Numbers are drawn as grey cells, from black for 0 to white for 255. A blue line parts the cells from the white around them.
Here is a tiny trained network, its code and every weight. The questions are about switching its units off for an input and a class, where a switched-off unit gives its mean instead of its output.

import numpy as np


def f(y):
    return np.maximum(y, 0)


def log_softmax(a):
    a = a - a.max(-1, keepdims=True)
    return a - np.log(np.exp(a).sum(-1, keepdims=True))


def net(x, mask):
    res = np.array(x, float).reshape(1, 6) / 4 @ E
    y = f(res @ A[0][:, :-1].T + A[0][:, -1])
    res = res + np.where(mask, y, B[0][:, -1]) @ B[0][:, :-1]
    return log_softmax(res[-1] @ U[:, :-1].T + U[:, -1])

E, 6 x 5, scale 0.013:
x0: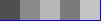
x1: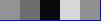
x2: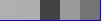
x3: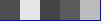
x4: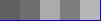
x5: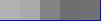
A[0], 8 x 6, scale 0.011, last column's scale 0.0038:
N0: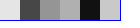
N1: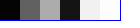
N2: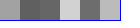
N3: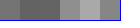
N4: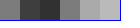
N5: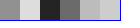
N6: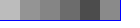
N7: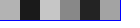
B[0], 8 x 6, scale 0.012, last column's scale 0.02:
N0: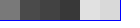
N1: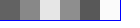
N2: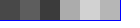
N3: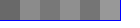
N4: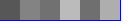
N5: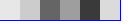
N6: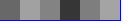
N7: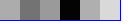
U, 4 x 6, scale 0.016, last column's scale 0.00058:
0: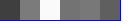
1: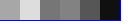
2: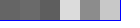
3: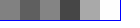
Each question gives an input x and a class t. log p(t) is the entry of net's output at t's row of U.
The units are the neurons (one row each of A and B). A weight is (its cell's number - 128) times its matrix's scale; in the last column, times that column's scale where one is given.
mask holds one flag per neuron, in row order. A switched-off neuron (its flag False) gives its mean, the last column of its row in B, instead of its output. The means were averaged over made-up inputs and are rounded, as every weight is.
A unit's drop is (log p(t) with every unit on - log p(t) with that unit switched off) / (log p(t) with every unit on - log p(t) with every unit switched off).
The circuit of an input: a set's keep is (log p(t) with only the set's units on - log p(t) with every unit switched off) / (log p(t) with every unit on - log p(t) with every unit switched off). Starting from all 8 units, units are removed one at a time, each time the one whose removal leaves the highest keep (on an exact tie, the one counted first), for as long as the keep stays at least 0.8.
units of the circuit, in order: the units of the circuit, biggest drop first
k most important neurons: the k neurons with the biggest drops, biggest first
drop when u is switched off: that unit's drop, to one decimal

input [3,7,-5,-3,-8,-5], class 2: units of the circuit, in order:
N4
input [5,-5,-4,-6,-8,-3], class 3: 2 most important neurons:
N7, N0
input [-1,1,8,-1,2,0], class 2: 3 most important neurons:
N7, N2, N1
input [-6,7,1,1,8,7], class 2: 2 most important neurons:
N2, N7
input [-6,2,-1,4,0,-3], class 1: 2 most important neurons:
N5, N0
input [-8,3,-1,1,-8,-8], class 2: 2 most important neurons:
N4, N2
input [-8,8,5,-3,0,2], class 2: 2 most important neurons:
N2, N4
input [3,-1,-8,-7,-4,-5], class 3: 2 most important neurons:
N7, N0
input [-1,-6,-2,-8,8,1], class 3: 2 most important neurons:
N7, N0
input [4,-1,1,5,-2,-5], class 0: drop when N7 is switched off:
-0.1
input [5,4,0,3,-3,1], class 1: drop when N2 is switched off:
0.0
